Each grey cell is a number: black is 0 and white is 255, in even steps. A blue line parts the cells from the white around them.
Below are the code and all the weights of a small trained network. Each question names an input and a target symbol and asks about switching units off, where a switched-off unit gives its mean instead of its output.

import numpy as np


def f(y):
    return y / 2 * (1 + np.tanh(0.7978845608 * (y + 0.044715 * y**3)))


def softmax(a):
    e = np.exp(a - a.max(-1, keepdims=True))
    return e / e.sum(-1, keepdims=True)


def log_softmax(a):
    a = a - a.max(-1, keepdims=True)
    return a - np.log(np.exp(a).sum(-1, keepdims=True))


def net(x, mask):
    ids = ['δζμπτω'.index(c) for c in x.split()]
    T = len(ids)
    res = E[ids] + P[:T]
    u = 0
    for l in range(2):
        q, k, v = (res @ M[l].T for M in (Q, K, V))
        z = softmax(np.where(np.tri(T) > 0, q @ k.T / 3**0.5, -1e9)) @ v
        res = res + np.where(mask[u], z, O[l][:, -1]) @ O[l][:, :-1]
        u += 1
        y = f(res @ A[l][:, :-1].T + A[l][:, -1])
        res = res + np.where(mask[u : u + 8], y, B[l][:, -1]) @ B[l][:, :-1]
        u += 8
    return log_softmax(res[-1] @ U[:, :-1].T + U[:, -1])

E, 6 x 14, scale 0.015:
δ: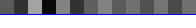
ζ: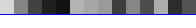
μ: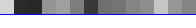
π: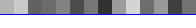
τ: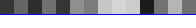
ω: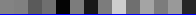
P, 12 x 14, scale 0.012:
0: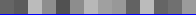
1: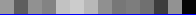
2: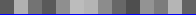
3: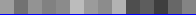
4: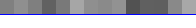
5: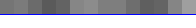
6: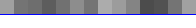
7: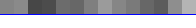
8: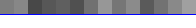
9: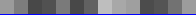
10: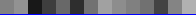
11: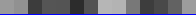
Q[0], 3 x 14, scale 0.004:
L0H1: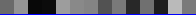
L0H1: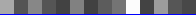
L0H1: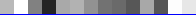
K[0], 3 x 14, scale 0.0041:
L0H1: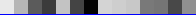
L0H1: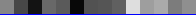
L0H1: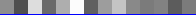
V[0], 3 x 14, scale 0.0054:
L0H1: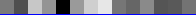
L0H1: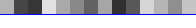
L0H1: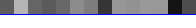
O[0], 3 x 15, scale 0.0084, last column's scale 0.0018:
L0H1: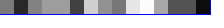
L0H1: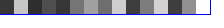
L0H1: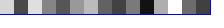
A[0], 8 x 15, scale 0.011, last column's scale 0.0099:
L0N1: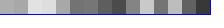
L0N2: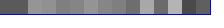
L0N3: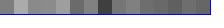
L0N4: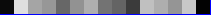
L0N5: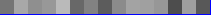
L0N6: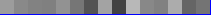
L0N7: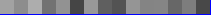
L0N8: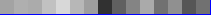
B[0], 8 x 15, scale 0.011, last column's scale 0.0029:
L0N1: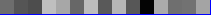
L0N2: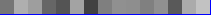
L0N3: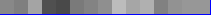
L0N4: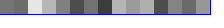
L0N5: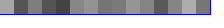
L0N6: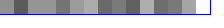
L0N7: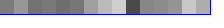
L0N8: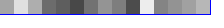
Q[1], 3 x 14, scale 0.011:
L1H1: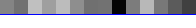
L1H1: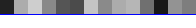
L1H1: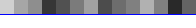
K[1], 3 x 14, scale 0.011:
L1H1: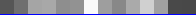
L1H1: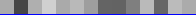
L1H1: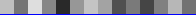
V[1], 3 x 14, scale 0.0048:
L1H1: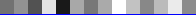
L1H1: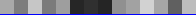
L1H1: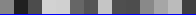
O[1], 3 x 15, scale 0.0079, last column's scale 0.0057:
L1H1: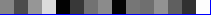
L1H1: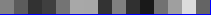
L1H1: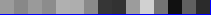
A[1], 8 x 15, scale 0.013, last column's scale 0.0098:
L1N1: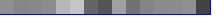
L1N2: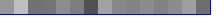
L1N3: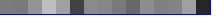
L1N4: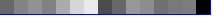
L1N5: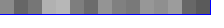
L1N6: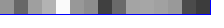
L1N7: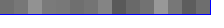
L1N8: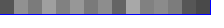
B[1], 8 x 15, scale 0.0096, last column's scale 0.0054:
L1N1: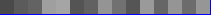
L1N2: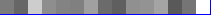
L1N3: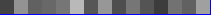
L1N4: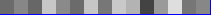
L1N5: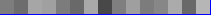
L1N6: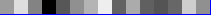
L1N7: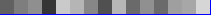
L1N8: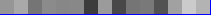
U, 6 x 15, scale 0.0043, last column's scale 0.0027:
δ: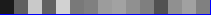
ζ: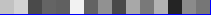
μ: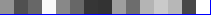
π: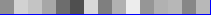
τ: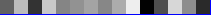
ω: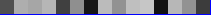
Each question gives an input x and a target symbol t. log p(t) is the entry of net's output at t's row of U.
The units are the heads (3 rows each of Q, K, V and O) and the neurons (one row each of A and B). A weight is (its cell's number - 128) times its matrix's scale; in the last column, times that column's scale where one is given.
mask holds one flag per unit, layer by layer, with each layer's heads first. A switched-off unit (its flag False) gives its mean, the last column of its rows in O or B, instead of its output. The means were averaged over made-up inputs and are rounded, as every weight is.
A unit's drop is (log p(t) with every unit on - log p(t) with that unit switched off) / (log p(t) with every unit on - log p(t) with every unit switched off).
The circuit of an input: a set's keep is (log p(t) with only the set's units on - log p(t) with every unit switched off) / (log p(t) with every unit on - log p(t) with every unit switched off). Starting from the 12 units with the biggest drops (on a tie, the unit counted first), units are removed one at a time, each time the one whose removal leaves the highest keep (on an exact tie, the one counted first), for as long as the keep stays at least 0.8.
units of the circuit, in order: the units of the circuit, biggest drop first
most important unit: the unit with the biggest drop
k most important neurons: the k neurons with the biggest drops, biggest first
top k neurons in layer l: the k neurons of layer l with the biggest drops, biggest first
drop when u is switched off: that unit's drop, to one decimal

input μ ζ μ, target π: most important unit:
L1H1
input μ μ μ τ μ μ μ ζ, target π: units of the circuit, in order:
L1H1; L1N2
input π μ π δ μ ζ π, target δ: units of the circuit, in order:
L1H1; L0H1; L1N1
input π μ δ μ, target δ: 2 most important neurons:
L1N1; L1N6
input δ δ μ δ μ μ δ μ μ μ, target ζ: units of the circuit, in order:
L0H1; L1N5
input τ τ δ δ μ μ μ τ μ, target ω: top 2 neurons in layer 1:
L1N8; L1N3
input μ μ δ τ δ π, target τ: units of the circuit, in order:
L0H1; L1H1
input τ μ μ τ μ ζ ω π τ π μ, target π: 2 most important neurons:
L1N2; L1N5
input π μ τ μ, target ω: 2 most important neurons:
L1N8; L1N6
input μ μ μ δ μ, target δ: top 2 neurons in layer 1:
L1N1; L1N2
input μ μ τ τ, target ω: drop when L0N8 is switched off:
0.1
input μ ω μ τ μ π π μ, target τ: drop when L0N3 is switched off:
0.3
